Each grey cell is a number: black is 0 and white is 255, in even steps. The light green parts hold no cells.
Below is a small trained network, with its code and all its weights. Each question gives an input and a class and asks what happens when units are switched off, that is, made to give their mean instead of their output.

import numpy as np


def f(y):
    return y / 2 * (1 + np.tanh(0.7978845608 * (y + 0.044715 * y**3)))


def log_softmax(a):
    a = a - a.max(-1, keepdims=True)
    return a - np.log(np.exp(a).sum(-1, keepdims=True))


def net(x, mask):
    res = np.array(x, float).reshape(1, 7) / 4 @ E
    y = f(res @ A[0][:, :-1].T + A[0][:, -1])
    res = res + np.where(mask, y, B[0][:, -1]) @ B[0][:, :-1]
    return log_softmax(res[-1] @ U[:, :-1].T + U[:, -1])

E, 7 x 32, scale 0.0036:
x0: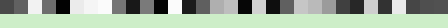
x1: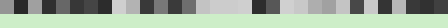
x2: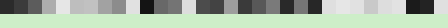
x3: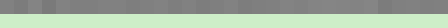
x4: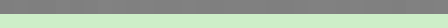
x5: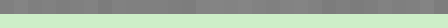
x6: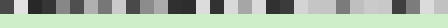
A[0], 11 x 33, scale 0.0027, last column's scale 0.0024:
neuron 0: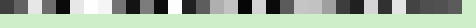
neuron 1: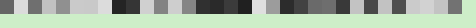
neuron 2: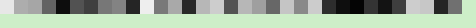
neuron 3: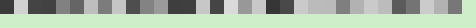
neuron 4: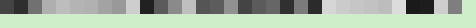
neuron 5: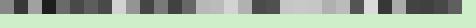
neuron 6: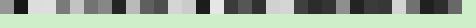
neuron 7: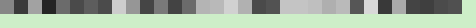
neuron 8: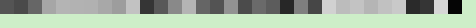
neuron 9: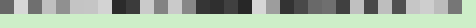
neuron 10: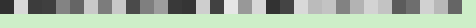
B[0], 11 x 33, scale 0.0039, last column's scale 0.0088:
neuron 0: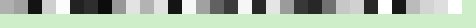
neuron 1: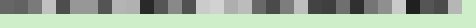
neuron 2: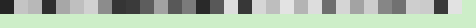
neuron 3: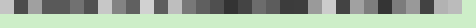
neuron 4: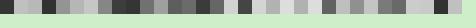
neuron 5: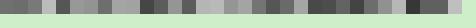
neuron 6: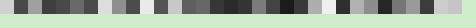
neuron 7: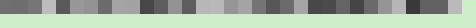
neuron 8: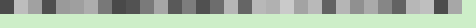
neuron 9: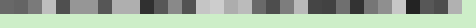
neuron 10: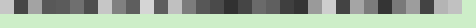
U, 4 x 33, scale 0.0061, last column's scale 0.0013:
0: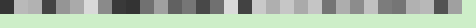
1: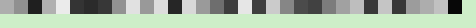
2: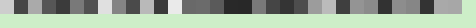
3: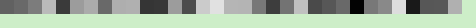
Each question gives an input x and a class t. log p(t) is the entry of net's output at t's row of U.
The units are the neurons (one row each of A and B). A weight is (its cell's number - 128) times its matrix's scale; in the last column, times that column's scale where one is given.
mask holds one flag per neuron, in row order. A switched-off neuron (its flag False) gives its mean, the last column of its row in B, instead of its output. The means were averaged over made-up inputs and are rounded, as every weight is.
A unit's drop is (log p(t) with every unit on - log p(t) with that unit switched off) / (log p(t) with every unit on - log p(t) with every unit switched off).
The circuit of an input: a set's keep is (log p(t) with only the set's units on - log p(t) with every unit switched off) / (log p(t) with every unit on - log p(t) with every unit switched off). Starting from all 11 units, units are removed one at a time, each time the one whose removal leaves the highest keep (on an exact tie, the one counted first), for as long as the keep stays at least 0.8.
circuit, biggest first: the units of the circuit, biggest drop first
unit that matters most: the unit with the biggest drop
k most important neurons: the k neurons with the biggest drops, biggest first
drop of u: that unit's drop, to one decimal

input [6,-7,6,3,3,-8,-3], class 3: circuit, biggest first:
(neuron 1)
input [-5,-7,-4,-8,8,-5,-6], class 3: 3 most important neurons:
(neuron 0; neuron 1; neuron 9)
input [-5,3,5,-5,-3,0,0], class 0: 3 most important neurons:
(neuron 0; neuron 4; neuron 8)
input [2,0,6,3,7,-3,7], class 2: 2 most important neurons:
(neuron 10; neuron 3)
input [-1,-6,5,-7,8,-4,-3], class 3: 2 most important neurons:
(neuron 1; neuron 9)
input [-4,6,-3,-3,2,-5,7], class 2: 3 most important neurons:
(neuron 0; neuron 10; neuron 3)
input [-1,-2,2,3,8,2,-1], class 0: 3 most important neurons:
(neuron 0; neuron 5; neuron 7)
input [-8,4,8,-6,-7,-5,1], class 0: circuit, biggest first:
(neuron 4; neuron 0)
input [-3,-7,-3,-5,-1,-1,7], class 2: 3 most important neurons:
(neuron 10; neuron 3; neuron 0)
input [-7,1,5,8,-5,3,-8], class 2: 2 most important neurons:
(neuron 6; neuron 0)
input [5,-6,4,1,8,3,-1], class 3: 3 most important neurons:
(neuron 1; neuron 9; neuron 2)
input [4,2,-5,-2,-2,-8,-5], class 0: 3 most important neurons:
(neuron 2; neuron 10; neuron 3)
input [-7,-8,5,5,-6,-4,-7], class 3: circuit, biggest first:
(neuron 0; neuron 1)
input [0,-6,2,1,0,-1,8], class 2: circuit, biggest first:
(neuron 10)
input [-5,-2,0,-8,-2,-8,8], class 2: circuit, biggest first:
(neuron 0; neuron 10)
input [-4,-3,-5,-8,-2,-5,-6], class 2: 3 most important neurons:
(neuron 0; neuron 6; neuron 4)
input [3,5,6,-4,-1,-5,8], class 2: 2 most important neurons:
(neuron 10; neuron 3)
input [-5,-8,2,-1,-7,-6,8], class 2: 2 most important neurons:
(neuron 10; neuron 3)
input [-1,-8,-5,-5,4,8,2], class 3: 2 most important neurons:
(neuron 1; neuron 9)
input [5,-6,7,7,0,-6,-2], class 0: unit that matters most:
neuron 4
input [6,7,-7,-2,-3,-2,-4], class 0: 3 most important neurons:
(neuron 2; neuron 1; neuron 9)
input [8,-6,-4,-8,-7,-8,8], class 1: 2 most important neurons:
(neuron 0; neuron 6)
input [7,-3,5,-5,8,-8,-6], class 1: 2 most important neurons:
(neuron 0; neuron 2)
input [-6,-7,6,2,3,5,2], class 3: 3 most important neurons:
(neuron 0; neuron 1; neuron 9)
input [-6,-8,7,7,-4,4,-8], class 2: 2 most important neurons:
(neuron 6; neuron 0)
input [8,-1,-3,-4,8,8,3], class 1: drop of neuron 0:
0.9
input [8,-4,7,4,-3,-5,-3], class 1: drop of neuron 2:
0.3
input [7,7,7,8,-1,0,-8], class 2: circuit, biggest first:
(neuron 6)
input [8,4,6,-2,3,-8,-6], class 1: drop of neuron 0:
1.4
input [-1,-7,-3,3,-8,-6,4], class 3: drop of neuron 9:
0.2
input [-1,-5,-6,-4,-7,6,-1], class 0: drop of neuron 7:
0.1
